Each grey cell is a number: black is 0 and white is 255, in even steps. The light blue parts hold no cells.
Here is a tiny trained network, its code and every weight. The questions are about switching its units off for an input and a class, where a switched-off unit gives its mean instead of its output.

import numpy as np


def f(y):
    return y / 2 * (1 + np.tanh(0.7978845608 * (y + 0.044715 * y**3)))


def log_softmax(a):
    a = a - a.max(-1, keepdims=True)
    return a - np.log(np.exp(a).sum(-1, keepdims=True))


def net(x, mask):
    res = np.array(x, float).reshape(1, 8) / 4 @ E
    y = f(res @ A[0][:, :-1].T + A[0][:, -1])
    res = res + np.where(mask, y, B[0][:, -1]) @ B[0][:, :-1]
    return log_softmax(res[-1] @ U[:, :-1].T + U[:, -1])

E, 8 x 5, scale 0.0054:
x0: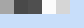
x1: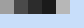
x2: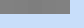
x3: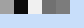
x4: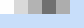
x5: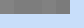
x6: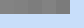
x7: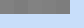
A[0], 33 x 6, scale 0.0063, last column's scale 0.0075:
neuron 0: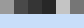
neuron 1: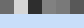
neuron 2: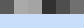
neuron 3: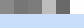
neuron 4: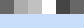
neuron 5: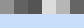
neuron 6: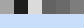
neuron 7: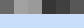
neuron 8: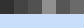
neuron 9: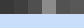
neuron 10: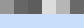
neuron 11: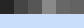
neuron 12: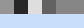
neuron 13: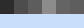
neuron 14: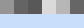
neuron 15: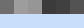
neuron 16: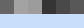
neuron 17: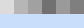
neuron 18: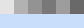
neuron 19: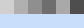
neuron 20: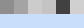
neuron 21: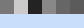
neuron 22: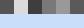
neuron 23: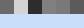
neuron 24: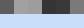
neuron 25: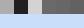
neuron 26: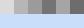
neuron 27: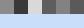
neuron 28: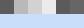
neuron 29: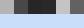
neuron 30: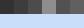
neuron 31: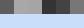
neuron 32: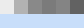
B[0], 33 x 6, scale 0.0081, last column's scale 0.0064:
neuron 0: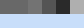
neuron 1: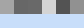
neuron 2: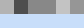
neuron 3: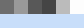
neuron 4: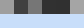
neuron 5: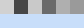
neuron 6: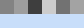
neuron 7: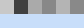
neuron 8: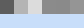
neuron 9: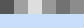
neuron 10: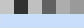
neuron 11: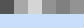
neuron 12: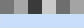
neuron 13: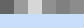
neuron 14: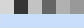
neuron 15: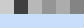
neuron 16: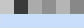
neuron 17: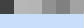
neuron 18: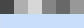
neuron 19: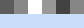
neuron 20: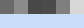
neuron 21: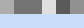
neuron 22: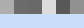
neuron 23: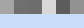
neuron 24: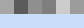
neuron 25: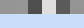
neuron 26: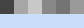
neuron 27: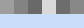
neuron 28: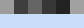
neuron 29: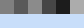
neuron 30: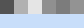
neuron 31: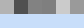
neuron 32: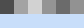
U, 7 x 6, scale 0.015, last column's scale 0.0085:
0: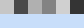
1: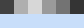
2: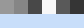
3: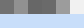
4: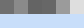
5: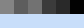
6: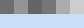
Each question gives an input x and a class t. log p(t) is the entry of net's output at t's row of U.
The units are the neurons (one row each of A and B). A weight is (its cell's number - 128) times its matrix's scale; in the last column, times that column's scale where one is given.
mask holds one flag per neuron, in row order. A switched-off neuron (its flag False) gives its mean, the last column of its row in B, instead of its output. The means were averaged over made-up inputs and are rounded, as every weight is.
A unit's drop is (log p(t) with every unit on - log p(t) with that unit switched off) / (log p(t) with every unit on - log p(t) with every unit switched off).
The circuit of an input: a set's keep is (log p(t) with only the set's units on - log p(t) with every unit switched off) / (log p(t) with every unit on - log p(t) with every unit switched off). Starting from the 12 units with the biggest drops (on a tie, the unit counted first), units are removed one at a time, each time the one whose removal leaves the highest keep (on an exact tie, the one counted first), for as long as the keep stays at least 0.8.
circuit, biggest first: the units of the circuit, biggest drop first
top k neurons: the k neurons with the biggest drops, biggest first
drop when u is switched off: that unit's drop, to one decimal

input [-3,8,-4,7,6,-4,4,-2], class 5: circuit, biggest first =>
(neuron 29)
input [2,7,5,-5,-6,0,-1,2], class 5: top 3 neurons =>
(neuron 29; neuron 0; neuron 17)
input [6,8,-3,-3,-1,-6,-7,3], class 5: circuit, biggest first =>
(neuron 29; neuron 0)
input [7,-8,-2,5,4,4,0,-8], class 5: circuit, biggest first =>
(neuron 28; neuron 4)
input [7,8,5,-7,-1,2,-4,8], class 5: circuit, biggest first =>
(neuron 29; neuron 0)
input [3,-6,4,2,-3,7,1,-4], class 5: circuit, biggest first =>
(neuron 4; neuron 28)
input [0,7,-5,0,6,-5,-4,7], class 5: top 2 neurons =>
(neuron 29; neuron 0)
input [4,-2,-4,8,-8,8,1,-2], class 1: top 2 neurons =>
(neuron 30; neuron 8)
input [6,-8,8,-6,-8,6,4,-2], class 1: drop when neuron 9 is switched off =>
0.2
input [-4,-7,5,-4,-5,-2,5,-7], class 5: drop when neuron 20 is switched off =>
0.1
